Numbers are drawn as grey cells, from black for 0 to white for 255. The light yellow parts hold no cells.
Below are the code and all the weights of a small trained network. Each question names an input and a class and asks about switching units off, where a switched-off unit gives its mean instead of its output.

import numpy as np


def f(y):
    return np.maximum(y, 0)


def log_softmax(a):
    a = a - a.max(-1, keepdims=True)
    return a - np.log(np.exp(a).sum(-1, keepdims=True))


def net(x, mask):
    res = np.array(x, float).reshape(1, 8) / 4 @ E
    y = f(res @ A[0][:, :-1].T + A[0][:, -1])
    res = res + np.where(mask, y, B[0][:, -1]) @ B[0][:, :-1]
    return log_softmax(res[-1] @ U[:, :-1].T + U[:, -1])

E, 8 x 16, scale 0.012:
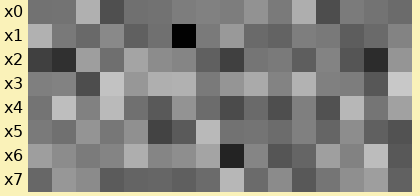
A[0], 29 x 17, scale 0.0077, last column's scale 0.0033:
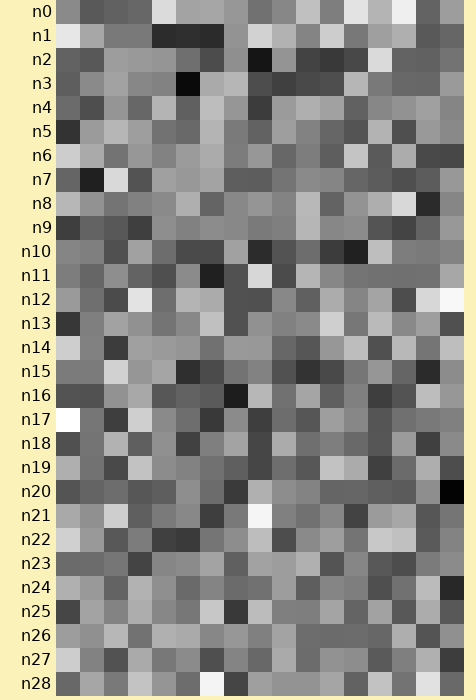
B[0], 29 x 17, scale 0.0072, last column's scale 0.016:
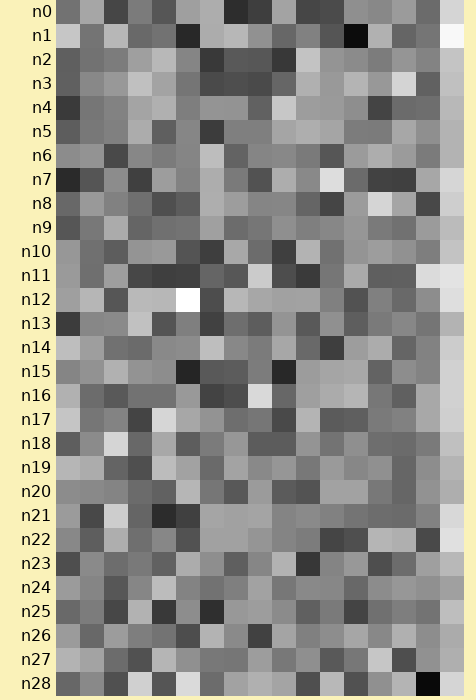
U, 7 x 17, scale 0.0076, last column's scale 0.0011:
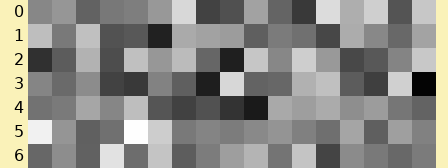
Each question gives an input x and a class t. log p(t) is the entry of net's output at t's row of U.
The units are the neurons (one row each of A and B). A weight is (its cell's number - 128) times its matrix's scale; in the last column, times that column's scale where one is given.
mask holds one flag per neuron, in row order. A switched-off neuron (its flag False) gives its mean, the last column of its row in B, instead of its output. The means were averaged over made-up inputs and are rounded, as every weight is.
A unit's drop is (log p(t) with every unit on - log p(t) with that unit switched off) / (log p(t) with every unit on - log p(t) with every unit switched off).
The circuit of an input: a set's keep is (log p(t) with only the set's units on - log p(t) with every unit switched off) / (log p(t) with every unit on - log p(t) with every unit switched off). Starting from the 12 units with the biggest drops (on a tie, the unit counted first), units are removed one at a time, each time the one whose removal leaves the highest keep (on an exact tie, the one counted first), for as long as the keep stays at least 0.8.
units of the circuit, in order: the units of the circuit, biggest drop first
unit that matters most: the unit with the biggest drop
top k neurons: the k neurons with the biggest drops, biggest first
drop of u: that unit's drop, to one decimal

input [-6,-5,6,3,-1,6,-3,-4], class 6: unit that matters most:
n12
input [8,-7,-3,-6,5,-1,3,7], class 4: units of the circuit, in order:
n3; n2
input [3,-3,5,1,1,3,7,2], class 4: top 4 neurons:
n2; n3; n15; n23
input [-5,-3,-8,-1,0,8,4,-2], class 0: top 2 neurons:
n0; n6
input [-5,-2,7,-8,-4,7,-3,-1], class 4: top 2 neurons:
n15; n3
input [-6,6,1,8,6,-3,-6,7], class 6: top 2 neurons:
n28; n12
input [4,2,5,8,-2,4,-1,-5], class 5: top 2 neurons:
n12; n19
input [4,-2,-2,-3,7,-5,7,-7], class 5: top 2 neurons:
n12; n15
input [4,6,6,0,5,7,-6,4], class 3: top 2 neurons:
n11; n16
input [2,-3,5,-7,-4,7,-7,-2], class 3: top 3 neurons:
n11; n16; n15
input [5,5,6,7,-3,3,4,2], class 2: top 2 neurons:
n7; n11
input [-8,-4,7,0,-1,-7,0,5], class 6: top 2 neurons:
n11; n28
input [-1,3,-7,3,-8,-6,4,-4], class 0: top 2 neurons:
n0; n8
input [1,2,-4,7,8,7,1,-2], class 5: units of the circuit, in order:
n17
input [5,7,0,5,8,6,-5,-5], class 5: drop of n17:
0.1
